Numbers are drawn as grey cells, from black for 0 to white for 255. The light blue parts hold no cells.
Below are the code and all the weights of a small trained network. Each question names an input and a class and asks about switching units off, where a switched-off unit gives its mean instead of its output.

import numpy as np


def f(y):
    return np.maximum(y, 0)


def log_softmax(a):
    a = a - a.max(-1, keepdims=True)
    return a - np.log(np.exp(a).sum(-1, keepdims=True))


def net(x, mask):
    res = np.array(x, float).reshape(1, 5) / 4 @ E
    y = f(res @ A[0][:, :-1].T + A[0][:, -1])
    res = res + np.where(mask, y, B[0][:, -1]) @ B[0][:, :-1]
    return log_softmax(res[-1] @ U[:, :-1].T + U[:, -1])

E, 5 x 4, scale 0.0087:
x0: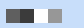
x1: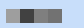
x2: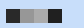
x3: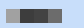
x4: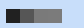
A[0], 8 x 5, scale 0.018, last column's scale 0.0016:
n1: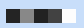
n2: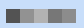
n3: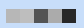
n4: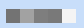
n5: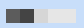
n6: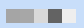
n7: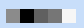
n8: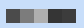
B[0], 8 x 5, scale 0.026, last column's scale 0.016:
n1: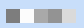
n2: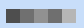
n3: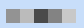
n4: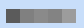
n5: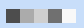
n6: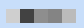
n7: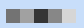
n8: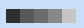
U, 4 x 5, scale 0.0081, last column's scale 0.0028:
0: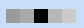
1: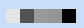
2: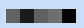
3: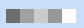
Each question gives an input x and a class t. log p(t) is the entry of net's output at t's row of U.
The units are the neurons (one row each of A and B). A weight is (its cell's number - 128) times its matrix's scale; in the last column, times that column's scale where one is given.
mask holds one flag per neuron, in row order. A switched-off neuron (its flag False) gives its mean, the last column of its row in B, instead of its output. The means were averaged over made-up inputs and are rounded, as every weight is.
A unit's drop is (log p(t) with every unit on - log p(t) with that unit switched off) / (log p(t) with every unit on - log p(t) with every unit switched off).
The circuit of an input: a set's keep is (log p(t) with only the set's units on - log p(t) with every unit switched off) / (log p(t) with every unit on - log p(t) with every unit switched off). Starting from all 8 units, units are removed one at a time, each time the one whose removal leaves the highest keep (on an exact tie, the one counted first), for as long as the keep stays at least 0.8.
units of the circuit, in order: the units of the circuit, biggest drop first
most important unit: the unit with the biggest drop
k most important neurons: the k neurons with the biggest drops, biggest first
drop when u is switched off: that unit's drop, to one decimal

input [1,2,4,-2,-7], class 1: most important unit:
n6
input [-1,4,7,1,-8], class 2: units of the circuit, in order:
[n1; n5; n3]
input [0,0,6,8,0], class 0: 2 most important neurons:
[n5; n7]
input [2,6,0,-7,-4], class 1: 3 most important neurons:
[n6; n1; n8]
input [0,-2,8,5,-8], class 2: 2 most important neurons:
[n5; n8]
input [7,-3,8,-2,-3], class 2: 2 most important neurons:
[n8; n1]
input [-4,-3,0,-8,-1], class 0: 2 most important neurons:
[n5; n3]
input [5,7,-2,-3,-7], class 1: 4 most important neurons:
[n6; n1; n8; n2]
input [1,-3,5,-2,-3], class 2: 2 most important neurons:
[n5; n1]
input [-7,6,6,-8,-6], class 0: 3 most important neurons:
[n5; n3; n2]
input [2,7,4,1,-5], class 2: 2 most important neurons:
[n1; n3]
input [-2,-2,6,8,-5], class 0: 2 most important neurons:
[n5; n2]
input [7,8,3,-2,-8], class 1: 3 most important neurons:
[n6; n1; n4]
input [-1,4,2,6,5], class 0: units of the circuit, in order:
[n7]
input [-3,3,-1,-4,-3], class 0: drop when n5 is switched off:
0.6
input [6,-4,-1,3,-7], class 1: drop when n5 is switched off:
-0.1
